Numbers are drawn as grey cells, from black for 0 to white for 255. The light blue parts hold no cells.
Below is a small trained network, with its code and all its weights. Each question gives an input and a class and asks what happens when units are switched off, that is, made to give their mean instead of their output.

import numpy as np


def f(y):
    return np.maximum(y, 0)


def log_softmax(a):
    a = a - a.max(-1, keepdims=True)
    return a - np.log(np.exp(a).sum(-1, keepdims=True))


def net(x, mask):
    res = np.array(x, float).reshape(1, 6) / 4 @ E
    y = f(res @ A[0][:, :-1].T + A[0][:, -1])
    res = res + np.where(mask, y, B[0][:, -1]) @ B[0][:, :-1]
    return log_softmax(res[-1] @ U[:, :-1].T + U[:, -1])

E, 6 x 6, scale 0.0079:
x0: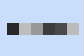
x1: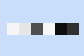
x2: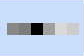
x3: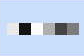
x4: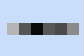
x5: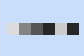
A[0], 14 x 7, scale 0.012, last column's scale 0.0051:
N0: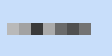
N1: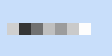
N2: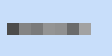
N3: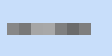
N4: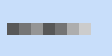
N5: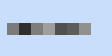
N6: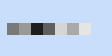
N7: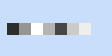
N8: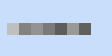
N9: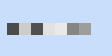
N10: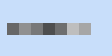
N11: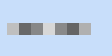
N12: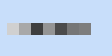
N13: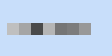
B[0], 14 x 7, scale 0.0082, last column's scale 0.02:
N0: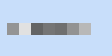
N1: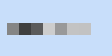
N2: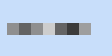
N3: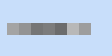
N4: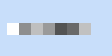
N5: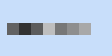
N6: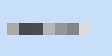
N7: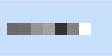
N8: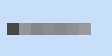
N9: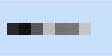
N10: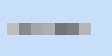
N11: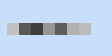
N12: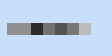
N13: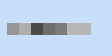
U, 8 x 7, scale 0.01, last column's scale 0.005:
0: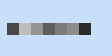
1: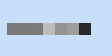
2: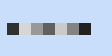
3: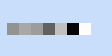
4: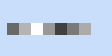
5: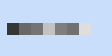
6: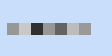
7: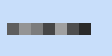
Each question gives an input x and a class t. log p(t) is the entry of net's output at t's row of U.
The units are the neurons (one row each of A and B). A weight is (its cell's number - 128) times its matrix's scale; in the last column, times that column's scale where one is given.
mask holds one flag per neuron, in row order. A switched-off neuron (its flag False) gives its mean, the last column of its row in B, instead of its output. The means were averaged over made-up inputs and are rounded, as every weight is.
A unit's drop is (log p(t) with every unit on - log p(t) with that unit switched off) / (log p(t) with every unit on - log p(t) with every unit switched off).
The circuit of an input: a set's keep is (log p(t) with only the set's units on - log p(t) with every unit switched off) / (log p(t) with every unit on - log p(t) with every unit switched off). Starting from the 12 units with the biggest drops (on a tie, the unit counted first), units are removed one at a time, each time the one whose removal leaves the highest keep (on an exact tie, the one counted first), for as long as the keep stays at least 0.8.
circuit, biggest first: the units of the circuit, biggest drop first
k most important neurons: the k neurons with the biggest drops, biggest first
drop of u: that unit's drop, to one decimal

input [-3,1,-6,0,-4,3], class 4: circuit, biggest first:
N6
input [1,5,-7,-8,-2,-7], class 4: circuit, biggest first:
N6, N7
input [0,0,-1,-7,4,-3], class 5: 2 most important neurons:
N9, N11
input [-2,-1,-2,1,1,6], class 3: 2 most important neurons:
N7, N9
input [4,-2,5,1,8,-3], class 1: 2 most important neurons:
N0, N13
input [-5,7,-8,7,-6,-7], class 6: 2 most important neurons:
N11, N3
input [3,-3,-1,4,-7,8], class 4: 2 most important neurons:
N6, N12
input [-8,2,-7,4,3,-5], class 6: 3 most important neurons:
N11, N9, N3
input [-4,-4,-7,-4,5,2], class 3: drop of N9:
0.1
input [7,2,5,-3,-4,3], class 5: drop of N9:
0.3
